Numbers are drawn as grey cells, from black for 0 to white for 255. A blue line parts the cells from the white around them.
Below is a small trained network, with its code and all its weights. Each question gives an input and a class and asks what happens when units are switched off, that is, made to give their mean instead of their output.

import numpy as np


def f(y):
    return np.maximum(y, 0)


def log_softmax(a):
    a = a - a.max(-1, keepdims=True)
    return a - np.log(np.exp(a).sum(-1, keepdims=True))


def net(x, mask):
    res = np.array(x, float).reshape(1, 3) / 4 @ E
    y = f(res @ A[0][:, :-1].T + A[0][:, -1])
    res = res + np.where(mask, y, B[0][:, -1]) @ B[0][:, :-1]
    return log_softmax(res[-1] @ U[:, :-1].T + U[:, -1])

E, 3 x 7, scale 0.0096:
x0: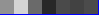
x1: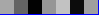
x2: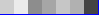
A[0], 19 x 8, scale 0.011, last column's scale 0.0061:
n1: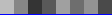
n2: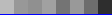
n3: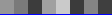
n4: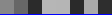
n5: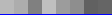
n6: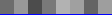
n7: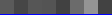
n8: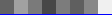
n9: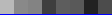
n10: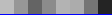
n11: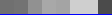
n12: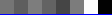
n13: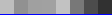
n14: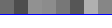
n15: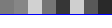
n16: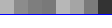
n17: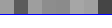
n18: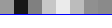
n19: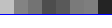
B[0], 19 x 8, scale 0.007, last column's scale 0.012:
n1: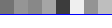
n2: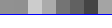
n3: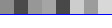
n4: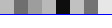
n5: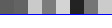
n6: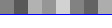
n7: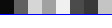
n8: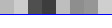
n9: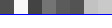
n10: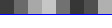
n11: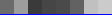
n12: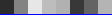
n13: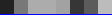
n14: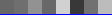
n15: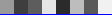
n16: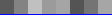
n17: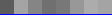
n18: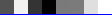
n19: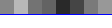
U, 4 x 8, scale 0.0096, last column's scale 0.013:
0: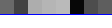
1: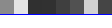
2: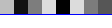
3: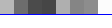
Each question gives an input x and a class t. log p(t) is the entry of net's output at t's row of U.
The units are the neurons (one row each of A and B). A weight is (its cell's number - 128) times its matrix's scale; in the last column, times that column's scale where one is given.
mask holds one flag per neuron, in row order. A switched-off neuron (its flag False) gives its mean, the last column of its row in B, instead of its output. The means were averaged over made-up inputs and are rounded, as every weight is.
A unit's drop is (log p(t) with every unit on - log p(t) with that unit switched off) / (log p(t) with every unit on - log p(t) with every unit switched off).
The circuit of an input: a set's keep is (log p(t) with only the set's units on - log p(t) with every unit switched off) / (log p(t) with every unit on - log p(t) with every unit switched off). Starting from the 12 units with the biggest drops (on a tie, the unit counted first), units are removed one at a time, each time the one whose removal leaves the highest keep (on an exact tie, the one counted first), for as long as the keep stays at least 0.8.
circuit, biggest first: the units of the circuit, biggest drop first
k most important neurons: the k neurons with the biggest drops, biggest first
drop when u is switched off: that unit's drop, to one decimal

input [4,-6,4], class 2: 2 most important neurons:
(n15 n18)
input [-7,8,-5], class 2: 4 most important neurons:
(n4 n3 n9 n8)
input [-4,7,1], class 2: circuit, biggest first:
(n4)
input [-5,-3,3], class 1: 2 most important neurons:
(n18 n11)
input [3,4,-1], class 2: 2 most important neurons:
(n18 n4)
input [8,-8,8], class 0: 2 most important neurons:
(n18 n5)
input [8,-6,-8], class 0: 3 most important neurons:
(n7 n18 n12)
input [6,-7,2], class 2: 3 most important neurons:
(n15 n18 n11)
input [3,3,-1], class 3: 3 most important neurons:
(n18 n15 n11)
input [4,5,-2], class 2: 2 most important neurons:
(n18 n4)
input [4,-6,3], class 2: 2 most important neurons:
(n15 n18)
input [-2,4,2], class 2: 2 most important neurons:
(n4 n3)
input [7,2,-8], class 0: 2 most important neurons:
(n7 n18)
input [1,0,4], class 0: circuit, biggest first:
(n18)
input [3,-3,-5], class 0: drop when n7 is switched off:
0.2
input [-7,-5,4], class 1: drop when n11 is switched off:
0.1
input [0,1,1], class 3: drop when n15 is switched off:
0.3
